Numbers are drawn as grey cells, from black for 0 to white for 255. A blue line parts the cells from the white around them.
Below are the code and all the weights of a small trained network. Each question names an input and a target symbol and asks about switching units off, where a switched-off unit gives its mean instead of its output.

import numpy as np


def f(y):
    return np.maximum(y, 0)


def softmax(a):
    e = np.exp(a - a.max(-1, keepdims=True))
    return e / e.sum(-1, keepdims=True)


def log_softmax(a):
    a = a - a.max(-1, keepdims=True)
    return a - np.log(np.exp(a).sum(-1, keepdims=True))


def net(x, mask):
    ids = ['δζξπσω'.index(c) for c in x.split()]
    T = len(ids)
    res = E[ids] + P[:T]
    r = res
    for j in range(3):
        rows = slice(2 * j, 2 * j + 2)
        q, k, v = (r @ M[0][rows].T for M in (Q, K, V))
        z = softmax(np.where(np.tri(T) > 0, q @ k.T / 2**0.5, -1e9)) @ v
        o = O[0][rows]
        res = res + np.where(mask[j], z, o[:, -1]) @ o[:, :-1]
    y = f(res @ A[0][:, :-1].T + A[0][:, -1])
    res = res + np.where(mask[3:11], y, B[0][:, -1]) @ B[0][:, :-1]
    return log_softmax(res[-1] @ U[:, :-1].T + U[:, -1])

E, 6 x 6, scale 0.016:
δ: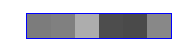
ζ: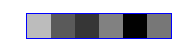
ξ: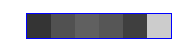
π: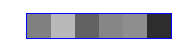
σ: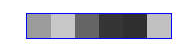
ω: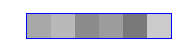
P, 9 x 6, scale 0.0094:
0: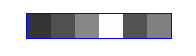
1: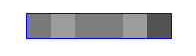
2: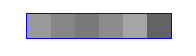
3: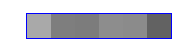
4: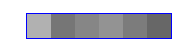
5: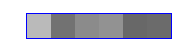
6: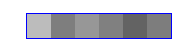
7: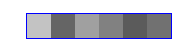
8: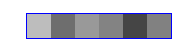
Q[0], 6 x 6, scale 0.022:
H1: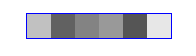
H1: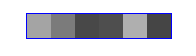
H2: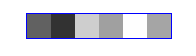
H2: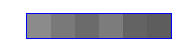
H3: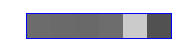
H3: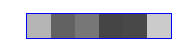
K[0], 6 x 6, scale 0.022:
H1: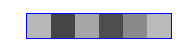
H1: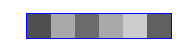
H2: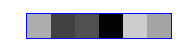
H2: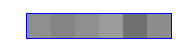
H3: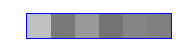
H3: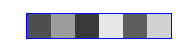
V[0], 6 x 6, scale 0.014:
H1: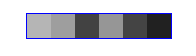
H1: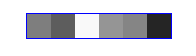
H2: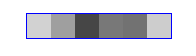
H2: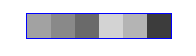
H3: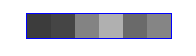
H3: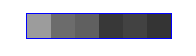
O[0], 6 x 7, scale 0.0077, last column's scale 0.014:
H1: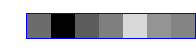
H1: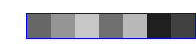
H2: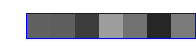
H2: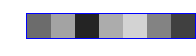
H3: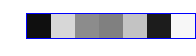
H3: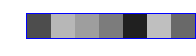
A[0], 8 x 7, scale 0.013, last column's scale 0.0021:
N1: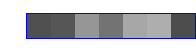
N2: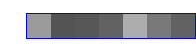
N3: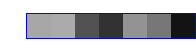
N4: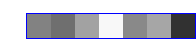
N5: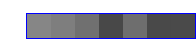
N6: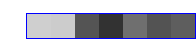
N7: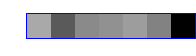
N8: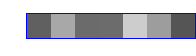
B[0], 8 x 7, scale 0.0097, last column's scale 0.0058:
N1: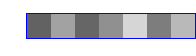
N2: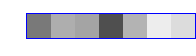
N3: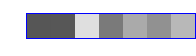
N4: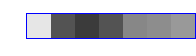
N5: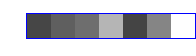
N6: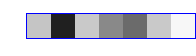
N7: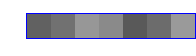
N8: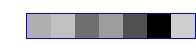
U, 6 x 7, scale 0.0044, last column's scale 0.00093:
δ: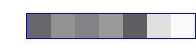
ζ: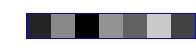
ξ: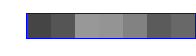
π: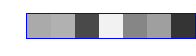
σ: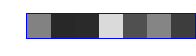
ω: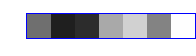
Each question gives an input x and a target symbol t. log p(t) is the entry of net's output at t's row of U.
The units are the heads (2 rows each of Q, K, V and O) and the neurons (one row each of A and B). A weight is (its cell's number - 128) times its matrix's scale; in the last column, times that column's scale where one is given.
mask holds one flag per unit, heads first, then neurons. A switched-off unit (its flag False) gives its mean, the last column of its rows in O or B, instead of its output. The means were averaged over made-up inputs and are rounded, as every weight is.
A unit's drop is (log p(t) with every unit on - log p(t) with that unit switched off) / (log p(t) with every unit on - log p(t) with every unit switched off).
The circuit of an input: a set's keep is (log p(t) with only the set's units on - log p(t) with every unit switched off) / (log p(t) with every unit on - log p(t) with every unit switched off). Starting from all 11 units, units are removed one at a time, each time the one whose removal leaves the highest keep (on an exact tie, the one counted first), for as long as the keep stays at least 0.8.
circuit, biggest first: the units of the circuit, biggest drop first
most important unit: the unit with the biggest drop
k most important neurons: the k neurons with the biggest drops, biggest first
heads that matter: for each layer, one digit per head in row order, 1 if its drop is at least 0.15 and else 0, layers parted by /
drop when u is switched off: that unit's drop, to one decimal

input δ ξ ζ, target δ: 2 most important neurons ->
N6; N8
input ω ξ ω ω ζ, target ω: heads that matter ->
011
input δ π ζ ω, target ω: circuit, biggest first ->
H1
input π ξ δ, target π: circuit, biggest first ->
H2; N8
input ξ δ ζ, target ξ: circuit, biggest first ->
H3; H1
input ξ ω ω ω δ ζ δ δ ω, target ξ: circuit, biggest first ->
H1; H3
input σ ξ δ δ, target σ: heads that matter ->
011
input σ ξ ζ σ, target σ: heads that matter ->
010
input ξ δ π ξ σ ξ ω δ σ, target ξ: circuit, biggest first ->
H3; N3
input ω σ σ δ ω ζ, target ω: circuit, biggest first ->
H3; H2
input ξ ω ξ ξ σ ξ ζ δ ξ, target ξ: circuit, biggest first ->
H3; H1
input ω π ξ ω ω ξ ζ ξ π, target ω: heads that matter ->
110
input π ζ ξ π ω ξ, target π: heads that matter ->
010
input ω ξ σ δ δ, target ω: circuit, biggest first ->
H3
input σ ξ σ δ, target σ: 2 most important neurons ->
N2; N5
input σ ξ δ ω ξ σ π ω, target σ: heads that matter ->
111
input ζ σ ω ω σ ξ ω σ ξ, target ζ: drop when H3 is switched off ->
0.3
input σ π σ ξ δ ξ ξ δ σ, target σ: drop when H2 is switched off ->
0.7
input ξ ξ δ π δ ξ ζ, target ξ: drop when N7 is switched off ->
0.0
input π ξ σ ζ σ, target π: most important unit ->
H2
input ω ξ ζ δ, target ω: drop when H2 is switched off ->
0.1
